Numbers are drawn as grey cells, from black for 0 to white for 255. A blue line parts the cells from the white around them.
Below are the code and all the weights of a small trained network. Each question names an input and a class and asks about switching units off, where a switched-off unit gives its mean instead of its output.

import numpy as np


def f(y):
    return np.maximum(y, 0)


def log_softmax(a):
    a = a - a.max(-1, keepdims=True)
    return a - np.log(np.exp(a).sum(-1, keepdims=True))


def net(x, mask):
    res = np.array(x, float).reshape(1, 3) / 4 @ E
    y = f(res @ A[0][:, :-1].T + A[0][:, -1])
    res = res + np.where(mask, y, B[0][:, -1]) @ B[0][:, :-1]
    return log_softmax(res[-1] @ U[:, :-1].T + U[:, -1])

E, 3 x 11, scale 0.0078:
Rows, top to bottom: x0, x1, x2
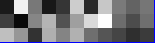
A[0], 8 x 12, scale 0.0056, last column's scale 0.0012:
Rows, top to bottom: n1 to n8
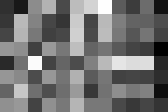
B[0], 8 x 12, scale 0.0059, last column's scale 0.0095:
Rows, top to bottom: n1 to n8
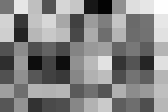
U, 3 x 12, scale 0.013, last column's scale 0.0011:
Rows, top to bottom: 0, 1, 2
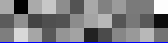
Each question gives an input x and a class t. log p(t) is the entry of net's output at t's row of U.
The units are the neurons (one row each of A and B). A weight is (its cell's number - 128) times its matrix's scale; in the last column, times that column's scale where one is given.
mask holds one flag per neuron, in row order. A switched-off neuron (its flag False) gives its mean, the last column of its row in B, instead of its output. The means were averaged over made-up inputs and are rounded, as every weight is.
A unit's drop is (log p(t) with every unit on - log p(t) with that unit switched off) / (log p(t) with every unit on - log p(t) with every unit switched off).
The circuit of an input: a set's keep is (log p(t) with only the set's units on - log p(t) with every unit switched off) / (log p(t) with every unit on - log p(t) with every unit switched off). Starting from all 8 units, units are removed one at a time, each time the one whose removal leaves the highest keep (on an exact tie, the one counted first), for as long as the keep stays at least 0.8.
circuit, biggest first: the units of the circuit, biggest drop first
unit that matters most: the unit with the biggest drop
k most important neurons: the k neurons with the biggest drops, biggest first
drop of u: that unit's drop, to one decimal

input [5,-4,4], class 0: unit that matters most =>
n1
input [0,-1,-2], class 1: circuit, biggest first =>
n1; n2
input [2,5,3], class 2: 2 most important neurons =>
n1; n5
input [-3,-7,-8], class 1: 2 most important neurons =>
n5; n1
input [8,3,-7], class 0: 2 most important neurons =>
n2; n3
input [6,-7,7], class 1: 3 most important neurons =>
n1; n8; n6
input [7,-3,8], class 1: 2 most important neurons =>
n8; n6
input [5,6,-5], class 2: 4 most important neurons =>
n1; n8; n6; n4
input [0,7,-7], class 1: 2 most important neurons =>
n5; n7
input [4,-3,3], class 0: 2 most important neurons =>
n1; n5
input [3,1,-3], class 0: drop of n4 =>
0.2
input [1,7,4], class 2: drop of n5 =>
0.1
